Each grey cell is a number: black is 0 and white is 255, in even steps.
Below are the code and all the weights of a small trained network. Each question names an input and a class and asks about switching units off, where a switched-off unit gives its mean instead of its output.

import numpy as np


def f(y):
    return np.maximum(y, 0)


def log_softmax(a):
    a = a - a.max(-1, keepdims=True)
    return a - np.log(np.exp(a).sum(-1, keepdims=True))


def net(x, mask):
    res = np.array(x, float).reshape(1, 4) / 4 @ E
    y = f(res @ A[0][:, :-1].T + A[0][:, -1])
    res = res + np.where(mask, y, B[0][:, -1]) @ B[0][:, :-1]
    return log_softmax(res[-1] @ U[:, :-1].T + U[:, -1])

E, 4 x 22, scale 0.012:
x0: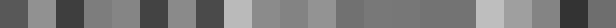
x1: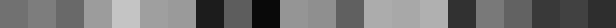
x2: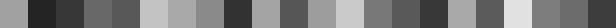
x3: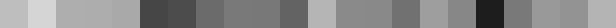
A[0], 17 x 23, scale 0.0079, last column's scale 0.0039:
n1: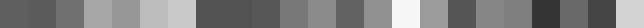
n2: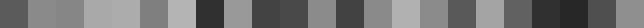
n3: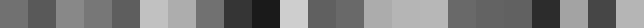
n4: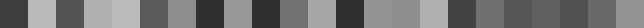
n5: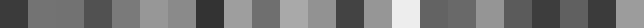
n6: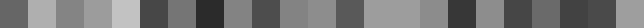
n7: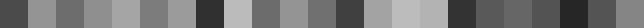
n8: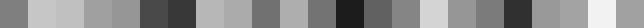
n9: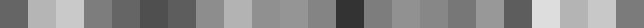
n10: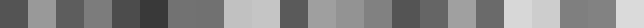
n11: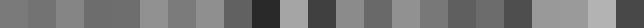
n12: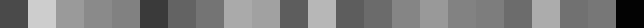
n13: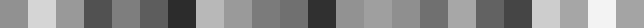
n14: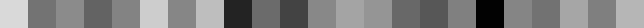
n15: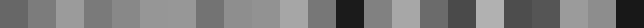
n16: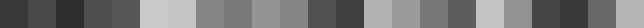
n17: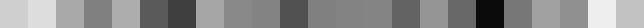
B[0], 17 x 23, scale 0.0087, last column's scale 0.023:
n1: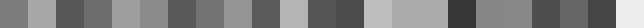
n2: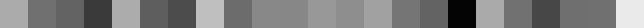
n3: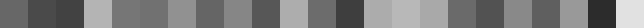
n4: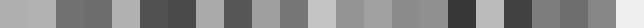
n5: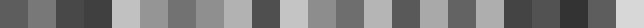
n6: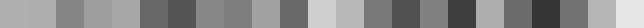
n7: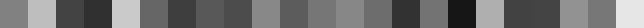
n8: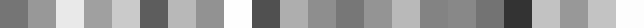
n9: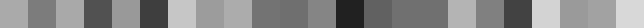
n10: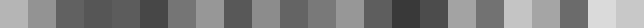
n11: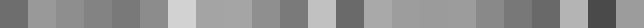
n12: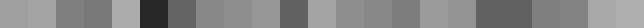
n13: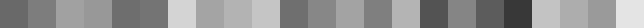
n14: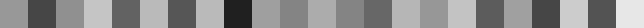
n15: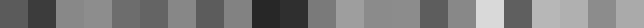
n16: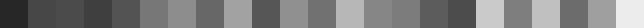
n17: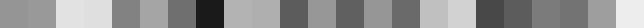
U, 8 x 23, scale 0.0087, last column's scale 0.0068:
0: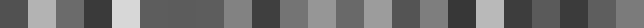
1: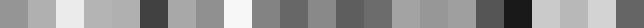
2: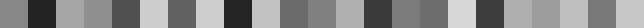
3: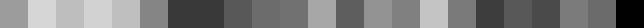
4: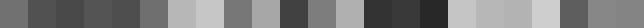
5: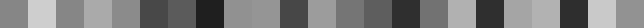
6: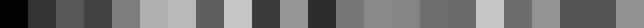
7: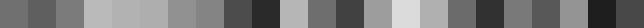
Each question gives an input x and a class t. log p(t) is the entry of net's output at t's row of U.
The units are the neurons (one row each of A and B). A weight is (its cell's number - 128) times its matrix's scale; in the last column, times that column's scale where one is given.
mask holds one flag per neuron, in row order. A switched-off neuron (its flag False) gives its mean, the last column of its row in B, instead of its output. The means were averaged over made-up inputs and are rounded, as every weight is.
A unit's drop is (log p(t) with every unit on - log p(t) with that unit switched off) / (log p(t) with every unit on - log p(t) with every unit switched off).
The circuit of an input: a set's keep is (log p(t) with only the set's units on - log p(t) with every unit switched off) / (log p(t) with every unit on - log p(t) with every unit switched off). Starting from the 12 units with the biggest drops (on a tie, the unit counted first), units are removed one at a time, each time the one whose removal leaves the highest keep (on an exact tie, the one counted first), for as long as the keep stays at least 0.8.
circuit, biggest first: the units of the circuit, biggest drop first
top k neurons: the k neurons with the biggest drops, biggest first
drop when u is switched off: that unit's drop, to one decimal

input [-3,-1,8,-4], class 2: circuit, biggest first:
(n14)
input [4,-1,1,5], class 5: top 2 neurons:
(n8; n10)
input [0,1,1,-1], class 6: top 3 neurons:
(n4; n6; n7)
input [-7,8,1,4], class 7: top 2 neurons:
(n3; n14)
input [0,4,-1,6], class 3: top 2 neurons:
(n17; n16)
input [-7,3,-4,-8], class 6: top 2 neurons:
(n3; n16)
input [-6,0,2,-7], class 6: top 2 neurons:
(n16; n17)
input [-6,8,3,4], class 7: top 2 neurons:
(n3; n14)
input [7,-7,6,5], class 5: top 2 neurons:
(n16; n2)
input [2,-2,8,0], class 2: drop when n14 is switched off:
0.2
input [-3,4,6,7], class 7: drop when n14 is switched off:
0.2
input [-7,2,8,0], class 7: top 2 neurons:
(n3; n10)
